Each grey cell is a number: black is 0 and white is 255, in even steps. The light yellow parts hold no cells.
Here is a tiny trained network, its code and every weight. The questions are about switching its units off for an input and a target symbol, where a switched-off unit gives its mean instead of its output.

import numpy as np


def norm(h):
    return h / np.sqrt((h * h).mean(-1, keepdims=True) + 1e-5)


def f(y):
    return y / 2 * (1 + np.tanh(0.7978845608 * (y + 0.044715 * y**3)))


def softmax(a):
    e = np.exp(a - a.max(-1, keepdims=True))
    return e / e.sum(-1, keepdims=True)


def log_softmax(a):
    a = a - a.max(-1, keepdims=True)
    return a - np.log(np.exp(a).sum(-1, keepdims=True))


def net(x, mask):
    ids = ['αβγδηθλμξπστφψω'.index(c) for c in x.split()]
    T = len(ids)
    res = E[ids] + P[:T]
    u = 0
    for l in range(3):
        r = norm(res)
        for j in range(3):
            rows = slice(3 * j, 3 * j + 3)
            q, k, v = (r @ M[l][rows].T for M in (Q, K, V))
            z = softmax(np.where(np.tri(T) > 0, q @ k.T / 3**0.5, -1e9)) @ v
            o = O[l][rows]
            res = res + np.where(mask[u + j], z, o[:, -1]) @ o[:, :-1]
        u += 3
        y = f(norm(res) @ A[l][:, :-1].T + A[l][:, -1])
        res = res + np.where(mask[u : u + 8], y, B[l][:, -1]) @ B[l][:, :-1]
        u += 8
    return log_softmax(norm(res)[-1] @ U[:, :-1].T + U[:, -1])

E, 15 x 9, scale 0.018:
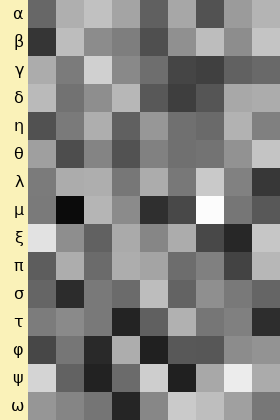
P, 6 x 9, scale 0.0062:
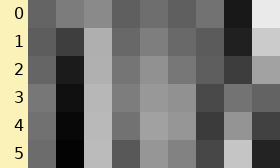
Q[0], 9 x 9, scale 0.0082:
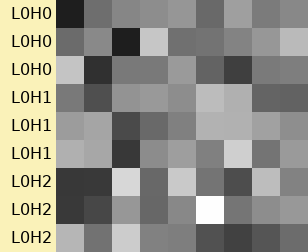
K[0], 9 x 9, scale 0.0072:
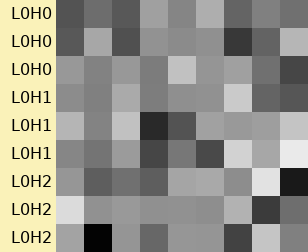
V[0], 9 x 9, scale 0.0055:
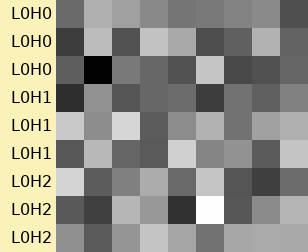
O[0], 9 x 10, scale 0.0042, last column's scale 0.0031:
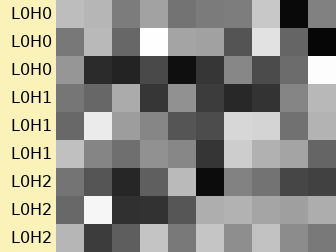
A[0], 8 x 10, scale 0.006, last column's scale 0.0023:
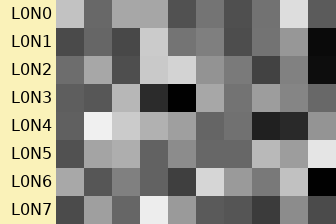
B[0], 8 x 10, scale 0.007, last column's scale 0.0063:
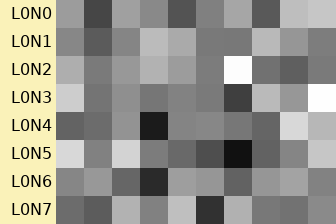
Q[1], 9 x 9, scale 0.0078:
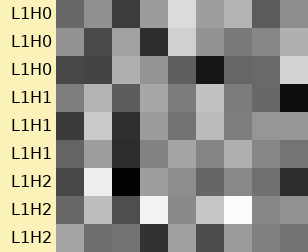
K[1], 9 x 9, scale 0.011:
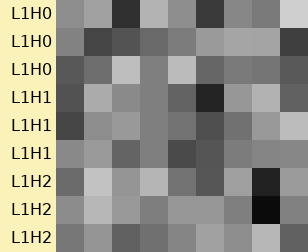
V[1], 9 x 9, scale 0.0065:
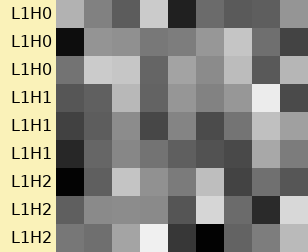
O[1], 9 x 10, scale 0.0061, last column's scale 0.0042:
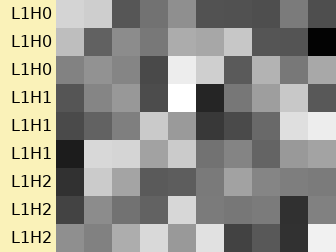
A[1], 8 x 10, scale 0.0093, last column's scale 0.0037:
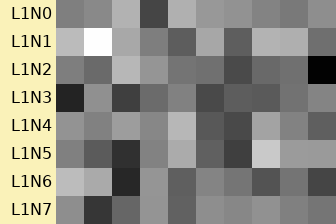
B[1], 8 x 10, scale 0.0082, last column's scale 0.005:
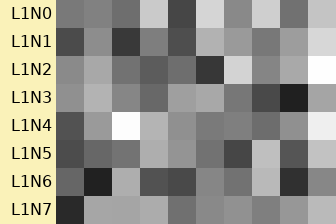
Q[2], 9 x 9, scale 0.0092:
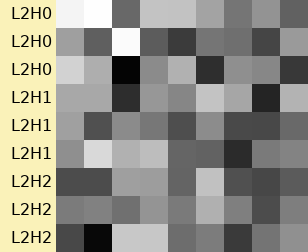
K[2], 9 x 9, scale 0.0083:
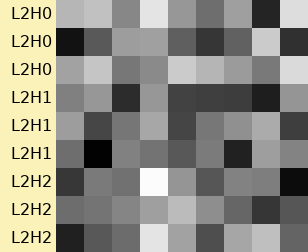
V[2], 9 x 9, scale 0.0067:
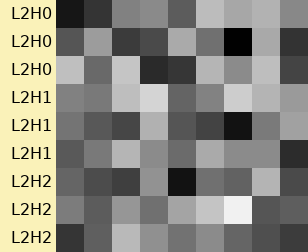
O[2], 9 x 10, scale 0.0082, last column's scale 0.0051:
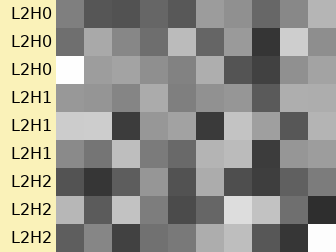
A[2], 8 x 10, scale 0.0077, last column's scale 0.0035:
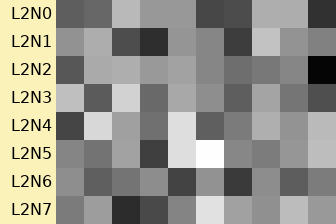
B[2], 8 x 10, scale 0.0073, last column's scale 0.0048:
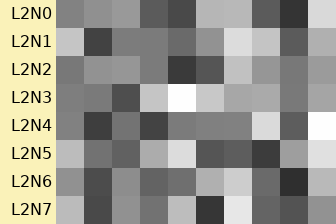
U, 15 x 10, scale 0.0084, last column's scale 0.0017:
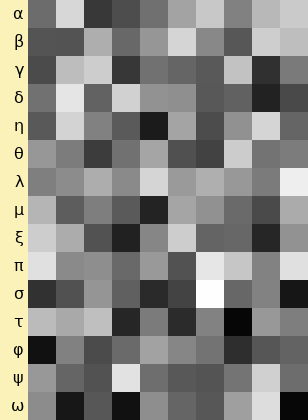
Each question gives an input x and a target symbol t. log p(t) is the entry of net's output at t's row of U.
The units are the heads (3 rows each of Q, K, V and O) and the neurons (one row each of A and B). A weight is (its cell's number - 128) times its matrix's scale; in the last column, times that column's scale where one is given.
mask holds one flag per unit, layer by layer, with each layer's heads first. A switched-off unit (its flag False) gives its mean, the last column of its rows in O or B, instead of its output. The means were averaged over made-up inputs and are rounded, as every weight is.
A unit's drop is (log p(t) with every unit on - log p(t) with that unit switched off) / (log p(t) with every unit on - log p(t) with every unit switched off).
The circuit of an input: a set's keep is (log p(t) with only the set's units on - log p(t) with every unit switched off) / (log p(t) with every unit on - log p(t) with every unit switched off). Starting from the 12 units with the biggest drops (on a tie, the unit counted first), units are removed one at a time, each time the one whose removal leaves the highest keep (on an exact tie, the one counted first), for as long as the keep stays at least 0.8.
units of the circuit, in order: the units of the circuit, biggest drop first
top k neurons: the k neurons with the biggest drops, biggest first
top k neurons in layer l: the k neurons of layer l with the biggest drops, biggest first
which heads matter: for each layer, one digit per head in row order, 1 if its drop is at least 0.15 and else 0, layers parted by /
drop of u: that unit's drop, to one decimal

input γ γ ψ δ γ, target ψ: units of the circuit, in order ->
[L1H2; L2H2]
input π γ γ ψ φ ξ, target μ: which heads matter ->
000 / 011 / 000
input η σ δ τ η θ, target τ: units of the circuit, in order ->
[L2H0]
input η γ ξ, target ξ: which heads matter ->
000 / 110 / 000
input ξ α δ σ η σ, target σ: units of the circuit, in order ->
[L1H0; L1H2]
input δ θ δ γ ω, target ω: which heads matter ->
000 / 001 / 001
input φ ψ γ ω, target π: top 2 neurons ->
[L2N7; L2N1]
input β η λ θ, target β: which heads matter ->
000 / 000 / 010
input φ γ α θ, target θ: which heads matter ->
000 / 100 / 010
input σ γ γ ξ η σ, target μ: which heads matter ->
000 / 010 / 100
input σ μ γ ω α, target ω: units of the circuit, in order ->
[L1H2; L1H1]
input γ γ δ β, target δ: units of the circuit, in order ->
[L1H2; L2H1]
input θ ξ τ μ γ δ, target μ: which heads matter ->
000 / 010 / 000
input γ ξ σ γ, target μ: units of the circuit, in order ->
[L1H1]
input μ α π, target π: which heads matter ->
000 / 000 / 001
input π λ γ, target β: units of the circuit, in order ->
[L2H1; L1H0]
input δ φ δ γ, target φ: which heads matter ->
000 / 000 / 101
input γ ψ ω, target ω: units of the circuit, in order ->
[L1H2; L2H2]
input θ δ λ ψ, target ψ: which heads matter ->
000 / 001 / 000
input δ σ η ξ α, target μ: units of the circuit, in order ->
[L1H1]
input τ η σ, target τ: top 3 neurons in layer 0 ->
[L0N3; L0N4; L0N6]
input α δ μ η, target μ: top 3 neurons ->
[L0N5; L2N6; L1N7]
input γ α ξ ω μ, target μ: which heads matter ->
000 / 010 / 100
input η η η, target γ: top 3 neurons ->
[L2N4; L1N4; L2N0]
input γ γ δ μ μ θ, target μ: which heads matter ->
000 / 000 / 100
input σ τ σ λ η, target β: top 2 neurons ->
[L1N0; L1N2]
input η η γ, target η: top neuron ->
[L1N1]
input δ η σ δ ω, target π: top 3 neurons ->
[L2N7; L2N1; L0N5]
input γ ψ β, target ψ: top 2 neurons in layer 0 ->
[L0N5; L0N4]
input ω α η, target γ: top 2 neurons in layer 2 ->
[L2N0; L2N5]
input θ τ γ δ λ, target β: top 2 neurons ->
[L0N4; L1N0]
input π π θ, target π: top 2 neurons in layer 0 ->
[L0N7; L0N0]
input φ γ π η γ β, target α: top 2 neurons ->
[L1N1; L2N7]
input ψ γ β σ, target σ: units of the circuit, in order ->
[L1H0]
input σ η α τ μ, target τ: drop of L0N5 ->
-0.1
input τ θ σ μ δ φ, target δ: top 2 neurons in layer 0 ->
[L0N4; L0N1]
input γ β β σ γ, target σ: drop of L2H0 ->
0.4
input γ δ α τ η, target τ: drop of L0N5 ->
0.1
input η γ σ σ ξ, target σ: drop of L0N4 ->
0.0
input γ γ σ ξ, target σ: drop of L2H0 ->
0.2
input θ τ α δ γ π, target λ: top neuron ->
[L0N7]
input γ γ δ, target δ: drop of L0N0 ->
-0.1
